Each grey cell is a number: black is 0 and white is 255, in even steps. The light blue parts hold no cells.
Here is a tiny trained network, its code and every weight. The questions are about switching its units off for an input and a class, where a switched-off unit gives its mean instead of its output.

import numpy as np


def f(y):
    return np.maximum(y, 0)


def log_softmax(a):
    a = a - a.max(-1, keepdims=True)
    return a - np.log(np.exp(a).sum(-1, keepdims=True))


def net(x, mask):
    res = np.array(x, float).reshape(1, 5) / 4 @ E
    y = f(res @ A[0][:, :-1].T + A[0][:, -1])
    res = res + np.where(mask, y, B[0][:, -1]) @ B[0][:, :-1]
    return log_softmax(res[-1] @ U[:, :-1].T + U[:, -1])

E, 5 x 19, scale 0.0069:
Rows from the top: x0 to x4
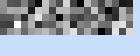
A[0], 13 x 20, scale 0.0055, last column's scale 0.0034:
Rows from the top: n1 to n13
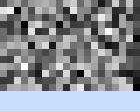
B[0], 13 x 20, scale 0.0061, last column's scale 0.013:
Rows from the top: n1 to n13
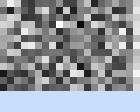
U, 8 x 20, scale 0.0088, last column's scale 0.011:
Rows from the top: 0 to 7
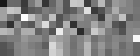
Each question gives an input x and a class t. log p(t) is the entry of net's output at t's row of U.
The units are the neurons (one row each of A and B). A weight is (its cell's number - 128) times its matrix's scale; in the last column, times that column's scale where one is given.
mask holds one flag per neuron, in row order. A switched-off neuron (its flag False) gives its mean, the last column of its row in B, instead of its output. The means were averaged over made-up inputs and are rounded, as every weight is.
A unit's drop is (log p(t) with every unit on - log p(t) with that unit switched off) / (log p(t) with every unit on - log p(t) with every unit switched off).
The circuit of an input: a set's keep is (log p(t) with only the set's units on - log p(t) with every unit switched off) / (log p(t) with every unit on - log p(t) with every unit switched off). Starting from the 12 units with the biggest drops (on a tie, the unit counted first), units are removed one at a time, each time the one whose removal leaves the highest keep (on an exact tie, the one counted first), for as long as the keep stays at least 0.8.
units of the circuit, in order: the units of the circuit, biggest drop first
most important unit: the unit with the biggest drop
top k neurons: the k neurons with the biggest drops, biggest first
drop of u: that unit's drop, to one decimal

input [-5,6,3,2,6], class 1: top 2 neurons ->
[n1; n11]
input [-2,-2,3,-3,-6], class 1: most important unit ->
n3
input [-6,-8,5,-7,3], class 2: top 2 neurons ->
[n5; n11]
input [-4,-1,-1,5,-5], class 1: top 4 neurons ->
[n3; n11; n2; n8]
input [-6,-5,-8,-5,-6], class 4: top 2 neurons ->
[n10; n11]
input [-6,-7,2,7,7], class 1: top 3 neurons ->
[n1; n11; n7]
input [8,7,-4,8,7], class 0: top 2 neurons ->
[n11; n2]
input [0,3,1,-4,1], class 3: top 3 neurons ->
[n5; n2; n11]
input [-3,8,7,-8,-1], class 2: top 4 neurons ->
[n7; n12; n9; n10]
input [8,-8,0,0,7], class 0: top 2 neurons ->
[n11; n7]
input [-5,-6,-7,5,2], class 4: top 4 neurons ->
[n10; n7; n11; n2]
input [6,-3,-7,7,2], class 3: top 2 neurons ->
[n12; n9]
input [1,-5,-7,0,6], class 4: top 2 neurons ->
[n10; n3]
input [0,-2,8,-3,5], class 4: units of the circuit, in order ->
[n4]
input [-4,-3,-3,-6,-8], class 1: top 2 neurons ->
[n3; n8]
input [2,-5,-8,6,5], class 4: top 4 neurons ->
[n10; n2; n7; n3]
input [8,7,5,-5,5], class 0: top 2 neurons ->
[n11; n5]
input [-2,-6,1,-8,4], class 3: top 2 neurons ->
[n2; n7]
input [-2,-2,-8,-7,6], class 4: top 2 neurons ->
[n10; n12]
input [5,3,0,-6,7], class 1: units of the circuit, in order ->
[n1]
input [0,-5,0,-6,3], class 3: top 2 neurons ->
[n2; n7]
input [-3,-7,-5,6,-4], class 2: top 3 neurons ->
[n5; n2; n4]
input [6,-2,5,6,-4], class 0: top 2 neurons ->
[n11; n2]
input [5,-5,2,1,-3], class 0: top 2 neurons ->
[n11; n7]
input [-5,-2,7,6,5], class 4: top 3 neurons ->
[n4; n2; n11]
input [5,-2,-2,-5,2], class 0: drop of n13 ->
-0.1
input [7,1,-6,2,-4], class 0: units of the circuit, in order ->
[n11]
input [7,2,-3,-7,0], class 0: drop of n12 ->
0.2
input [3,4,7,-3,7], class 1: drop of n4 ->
-0.1
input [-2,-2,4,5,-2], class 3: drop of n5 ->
0.0
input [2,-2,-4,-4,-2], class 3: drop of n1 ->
0.1
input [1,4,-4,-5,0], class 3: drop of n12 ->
-0.1
